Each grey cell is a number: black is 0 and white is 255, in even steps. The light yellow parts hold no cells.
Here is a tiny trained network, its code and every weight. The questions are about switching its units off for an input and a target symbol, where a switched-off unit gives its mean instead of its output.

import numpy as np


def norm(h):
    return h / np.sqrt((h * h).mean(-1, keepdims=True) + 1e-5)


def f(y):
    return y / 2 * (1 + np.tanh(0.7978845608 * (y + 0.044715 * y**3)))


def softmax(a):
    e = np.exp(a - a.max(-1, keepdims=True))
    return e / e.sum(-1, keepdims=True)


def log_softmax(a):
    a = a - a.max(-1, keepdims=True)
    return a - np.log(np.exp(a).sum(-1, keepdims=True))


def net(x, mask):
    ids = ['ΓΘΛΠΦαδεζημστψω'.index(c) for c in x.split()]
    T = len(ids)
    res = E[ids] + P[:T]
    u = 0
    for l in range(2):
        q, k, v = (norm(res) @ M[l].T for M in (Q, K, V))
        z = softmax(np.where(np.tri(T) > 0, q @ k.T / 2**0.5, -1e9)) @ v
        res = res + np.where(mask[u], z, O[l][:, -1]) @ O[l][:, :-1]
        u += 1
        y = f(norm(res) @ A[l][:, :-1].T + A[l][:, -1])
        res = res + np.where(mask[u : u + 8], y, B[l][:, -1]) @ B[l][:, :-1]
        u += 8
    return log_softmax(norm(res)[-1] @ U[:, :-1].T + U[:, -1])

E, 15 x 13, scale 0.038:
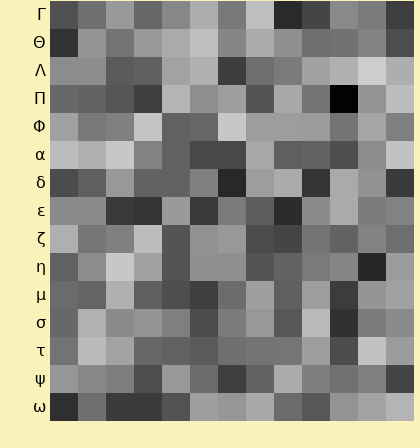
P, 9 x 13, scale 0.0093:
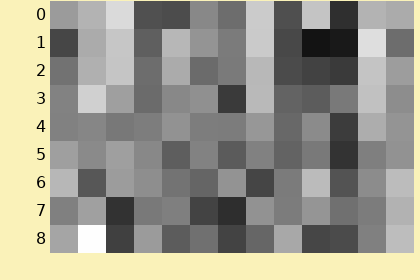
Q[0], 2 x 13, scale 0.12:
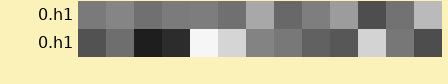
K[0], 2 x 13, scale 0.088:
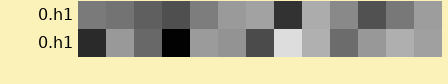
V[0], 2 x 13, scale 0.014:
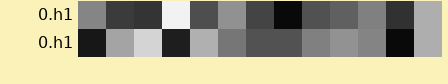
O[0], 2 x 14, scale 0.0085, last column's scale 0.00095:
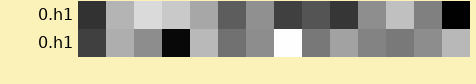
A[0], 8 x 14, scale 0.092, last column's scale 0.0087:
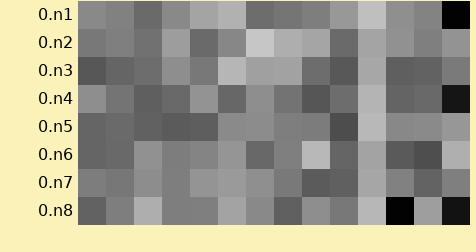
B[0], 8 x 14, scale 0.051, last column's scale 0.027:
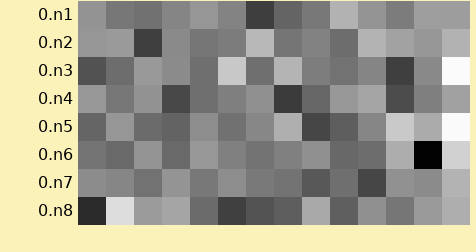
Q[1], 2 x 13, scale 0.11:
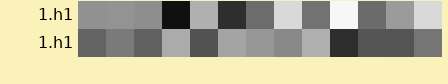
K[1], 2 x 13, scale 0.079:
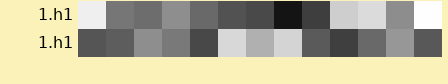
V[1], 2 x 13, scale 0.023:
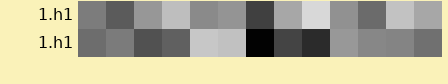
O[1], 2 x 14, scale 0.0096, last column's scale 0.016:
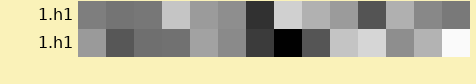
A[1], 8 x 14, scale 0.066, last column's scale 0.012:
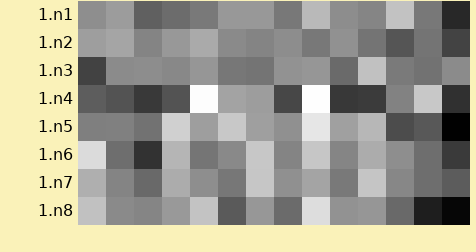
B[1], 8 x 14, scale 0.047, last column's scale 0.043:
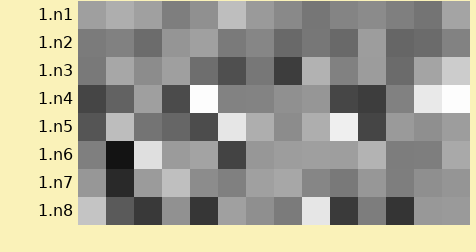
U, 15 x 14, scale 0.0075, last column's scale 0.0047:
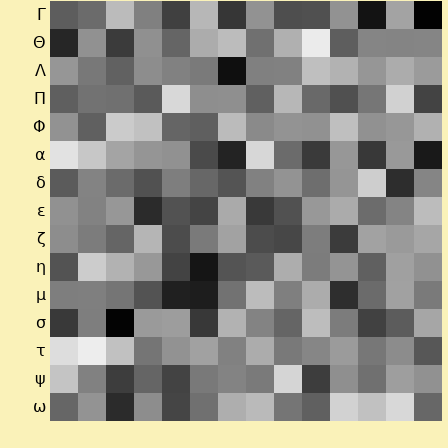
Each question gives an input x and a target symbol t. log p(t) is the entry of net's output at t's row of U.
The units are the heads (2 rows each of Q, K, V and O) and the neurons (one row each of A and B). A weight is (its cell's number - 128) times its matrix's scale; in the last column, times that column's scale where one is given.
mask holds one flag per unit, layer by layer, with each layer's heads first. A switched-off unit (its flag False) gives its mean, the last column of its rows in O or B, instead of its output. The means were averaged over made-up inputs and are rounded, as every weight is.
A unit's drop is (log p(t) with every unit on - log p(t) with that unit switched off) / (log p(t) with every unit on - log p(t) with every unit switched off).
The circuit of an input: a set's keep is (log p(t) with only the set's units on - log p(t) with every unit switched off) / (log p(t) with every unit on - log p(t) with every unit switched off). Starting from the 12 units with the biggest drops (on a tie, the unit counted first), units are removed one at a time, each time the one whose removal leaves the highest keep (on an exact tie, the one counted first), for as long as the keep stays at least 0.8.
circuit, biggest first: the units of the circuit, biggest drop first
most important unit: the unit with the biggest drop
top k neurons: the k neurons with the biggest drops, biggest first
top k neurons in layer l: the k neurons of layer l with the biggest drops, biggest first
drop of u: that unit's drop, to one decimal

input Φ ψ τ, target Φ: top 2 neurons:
(0.n3; 0.n8)
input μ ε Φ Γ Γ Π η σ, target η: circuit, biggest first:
(1.n4; 1.n3)
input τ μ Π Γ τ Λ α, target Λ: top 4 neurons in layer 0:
(0.n6; 0.n3; 0.n2; 0.n8)
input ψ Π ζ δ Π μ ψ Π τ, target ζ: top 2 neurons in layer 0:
(0.n2; 0.n6)
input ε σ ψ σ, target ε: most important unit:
0.n3
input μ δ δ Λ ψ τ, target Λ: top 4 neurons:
(0.n3; 0.n6; 1.n4; 0.n2)
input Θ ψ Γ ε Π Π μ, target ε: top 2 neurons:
(1.n4; 0.n6)
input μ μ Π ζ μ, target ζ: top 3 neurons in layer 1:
(1.n4; 1.n3; 1.n6)
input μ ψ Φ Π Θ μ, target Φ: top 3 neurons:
(0.n3; 0.n5; 0.n8)
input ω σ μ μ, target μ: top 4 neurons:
(0.n2; 0.n6; 0.n8; 1.n4)
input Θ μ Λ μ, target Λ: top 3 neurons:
(0.n3; 1.n4; 0.n6)
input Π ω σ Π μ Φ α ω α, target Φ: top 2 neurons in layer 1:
(1.n4; 1.n6)
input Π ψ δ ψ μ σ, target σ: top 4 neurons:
(0.n6; 0.n2; 0.n8; 0.n3)
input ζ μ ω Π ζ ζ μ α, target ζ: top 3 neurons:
(1.n4; 0.n3; 1.n3)
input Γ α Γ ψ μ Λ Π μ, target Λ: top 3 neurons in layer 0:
(0.n3; 0.n8; 0.n6)
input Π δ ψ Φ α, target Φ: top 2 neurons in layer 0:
(0.n3; 0.n5)
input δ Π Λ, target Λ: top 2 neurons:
(0.n1; 1.n4)
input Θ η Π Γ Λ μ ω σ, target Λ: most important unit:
1.h1
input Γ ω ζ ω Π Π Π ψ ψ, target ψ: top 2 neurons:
(1.n8; 0.n3)
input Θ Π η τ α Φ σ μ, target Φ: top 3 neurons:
(0.n3; 0.n5; 0.n6)
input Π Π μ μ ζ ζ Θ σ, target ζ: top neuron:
(1.n4)
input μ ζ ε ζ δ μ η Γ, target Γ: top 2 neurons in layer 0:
(0.n3; 0.n4)
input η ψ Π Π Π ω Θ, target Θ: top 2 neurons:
(0.n3; 1.n5)
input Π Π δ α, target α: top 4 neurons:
(0.n3; 0.n2; 0.n6; 0.n8)
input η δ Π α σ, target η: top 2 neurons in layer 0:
(0.n7; 0.n6)
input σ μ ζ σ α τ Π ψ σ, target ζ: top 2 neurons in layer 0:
(0.n2; 0.n6)
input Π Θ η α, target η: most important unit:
0.h1
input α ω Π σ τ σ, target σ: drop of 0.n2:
0.9
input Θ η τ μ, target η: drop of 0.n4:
0.1
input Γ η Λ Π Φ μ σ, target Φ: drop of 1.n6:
0.2
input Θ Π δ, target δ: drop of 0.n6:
0.8
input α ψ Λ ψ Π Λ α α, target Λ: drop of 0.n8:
0.3
